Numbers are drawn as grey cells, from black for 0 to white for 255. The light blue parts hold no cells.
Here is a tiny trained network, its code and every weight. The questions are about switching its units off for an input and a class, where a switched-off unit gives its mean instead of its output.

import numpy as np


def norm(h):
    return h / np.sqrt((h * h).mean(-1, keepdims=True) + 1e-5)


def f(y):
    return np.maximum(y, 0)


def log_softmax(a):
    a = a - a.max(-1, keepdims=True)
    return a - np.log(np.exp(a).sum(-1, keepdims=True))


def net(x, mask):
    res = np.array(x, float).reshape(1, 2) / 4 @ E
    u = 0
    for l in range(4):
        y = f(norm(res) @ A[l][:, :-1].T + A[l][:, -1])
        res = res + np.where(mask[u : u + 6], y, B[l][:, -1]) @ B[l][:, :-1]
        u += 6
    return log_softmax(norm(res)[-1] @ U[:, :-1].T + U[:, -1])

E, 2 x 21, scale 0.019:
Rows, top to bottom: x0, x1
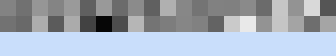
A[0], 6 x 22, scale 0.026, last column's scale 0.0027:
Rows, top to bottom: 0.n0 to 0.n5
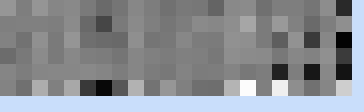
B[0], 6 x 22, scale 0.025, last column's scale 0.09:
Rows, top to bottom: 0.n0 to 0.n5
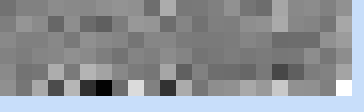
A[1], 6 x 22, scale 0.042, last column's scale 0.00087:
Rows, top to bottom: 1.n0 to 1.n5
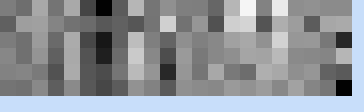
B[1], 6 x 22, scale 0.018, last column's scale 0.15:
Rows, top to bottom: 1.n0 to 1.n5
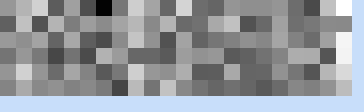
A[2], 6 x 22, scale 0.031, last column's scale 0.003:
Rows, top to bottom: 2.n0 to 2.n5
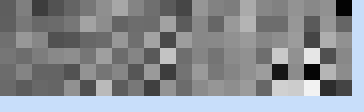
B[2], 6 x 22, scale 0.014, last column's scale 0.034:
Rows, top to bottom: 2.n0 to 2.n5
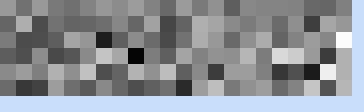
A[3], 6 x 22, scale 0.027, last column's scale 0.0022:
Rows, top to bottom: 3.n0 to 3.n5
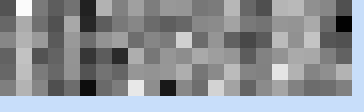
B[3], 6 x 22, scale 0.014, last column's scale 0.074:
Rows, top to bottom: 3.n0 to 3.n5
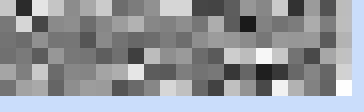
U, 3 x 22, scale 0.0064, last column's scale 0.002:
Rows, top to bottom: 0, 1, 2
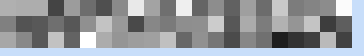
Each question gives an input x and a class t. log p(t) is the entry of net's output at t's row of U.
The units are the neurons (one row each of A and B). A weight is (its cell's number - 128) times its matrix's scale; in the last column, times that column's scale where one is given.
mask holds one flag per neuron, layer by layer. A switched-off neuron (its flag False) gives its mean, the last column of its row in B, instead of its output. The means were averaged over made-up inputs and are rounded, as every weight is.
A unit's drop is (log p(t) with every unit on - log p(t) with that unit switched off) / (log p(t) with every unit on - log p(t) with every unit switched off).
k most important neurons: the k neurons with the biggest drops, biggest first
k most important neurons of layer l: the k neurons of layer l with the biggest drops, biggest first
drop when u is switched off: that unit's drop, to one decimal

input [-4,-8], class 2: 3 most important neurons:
(0.n5; 1.n3; 1.n2)
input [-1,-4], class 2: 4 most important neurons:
(0.n5; 1.n2; 1.n3; 1.n0)
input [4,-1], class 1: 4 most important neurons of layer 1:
(1.n0; 1.n2; 1.n4; 1.n5)
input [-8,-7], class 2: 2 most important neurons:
(0.n5; 1.n3)
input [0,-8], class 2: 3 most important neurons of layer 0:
(0.n5; 0.n1; 0.n0)
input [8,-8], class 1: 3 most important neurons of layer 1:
(1.n0; 1.n2; 1.n4)
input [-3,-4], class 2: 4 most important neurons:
(0.n5; 1.n3; 1.n2; 1.n0)
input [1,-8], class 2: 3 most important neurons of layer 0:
(0.n5; 0.n1; 0.n0)
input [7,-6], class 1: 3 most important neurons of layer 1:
(1.n0; 1.n2; 1.n4)
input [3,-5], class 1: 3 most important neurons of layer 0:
(0.n5; 0.n1; 0.n2)
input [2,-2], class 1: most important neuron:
(0.n2)
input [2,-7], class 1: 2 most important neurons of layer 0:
(0.n2; 0.n5)
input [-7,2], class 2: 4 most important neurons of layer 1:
(1.n3; 1.n2; 1.n0; 1.n4)
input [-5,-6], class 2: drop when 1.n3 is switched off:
0.6
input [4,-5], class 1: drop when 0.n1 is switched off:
0.9
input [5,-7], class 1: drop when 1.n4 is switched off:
0.7
